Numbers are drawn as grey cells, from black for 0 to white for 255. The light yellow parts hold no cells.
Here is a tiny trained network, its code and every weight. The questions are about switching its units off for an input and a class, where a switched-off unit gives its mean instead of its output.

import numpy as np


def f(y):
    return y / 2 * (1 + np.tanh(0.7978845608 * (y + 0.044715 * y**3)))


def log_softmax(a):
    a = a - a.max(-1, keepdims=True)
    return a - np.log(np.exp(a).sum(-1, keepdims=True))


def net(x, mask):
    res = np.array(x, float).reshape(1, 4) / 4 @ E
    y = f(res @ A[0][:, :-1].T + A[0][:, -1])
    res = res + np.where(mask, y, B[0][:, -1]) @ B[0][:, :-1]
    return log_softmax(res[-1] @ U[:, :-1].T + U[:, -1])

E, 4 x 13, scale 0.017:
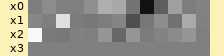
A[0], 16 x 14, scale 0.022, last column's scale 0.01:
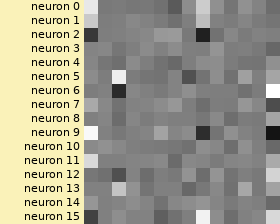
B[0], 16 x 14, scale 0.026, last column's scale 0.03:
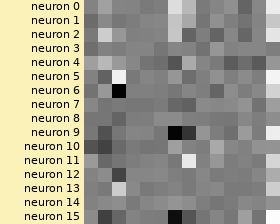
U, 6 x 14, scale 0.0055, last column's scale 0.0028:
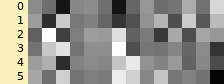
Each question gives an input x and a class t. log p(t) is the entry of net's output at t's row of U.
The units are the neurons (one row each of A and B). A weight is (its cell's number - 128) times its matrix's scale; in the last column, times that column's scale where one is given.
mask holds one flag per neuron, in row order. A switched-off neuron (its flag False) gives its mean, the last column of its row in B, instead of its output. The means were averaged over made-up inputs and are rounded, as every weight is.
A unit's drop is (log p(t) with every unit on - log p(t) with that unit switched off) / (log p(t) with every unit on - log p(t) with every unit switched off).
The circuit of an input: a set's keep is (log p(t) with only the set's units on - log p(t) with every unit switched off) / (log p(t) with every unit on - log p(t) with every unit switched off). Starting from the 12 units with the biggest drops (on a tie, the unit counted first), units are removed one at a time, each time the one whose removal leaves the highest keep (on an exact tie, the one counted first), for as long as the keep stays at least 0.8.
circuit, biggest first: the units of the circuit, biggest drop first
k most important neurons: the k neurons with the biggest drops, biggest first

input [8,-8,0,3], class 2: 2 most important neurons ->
(neuron 2; neuron 15)
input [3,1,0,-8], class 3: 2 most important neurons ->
(neuron 15; neuron 6)
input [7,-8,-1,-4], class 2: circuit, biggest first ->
(neuron 2)
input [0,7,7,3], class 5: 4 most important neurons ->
(neuron 0; neuron 15; neuron 1; neuron 11)
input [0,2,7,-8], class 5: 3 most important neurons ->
(neuron 0; neuron 15; neuron 1)
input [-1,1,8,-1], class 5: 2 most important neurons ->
(neuron 0; neuron 6)
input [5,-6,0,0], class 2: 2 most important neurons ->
(neuron 15; neuron 2)
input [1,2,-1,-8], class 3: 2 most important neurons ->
(neuron 15; neuron 9)
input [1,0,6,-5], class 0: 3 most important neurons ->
(neuron 9; neuron 5; neuron 2)
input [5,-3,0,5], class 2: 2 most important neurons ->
(neuron 15; neuron 2)
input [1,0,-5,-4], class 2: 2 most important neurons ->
(neuron 9; neuron 5)
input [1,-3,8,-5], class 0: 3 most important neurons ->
(neuron 9; neuron 2; neuron 7)
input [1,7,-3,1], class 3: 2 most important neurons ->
(neuron 9; neuron 15)
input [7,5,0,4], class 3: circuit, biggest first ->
(neuron 2)
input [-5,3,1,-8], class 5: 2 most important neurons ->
(neuron 9; neuron 0)
